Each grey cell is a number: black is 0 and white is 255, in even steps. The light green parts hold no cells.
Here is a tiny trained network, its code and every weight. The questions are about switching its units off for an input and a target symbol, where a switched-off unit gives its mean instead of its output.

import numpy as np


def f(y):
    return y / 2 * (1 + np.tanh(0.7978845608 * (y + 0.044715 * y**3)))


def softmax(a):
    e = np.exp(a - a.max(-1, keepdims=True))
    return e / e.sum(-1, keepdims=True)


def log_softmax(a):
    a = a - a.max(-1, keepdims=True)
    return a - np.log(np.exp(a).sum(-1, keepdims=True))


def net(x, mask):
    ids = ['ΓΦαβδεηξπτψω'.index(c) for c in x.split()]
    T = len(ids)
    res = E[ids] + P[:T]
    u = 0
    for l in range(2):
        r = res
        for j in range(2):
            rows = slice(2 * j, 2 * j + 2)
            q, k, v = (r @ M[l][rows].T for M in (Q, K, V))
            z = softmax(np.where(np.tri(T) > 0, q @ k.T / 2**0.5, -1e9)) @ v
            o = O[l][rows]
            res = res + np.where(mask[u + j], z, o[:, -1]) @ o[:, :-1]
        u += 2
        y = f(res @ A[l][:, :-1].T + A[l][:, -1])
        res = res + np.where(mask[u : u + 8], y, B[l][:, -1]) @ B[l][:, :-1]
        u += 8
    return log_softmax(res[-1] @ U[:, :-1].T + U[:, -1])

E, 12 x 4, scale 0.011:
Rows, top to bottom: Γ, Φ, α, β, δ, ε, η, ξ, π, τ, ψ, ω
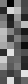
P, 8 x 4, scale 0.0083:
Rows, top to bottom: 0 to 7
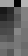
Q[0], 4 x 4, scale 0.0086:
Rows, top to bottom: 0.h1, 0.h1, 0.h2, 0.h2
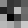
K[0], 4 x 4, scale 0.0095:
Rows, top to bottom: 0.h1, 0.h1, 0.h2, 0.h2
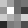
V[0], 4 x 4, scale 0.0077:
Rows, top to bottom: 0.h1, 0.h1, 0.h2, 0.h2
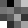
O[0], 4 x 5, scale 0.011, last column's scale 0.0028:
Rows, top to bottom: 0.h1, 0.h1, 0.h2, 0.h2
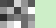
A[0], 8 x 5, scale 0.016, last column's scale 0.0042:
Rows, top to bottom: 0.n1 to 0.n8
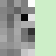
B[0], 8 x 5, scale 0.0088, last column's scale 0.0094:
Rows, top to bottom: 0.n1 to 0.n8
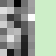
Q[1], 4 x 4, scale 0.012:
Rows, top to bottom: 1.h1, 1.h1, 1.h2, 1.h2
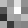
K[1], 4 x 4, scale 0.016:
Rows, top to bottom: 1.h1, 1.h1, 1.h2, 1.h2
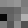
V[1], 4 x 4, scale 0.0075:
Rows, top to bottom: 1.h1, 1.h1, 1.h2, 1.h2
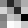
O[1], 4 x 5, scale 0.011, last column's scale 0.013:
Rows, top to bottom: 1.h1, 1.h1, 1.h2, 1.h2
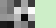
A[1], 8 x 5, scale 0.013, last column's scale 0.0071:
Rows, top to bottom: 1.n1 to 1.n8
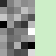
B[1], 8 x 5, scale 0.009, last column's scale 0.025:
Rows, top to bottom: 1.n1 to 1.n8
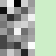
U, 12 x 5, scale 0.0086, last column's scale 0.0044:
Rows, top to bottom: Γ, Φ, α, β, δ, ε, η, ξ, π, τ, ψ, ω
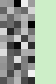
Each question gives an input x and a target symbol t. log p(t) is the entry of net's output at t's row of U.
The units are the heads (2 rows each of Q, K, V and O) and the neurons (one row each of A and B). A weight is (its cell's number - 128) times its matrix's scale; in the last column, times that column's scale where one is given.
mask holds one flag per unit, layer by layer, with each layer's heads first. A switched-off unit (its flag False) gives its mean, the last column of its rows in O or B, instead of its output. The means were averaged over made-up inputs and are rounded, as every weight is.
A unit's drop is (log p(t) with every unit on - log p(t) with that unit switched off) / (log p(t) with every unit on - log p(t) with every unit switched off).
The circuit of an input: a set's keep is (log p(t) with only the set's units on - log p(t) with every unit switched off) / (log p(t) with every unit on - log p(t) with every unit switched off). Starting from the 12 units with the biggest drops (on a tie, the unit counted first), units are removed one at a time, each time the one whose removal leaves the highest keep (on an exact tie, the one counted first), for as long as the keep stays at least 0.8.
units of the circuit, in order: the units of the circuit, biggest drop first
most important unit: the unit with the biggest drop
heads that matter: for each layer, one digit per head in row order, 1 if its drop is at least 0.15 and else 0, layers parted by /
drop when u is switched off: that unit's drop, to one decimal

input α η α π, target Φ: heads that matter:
00 / 11
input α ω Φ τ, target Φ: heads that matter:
00 / 11
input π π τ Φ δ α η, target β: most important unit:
1.n7
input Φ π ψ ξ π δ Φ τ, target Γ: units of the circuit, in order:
[1.h2, 0.h2]
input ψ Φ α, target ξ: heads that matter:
11 / 01
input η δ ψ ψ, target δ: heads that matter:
11 / 10
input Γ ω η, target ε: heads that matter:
01 / 10
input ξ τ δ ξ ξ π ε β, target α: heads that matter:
11 / 11
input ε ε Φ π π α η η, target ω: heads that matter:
01 / 11
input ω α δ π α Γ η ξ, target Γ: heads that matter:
11 / 01
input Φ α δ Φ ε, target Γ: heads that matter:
01 / 01
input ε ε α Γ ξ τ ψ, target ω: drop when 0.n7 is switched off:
0.2
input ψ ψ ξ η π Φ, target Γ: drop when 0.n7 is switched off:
0.1
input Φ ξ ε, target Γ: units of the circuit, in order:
[1.h2]
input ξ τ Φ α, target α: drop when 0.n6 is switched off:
0.1
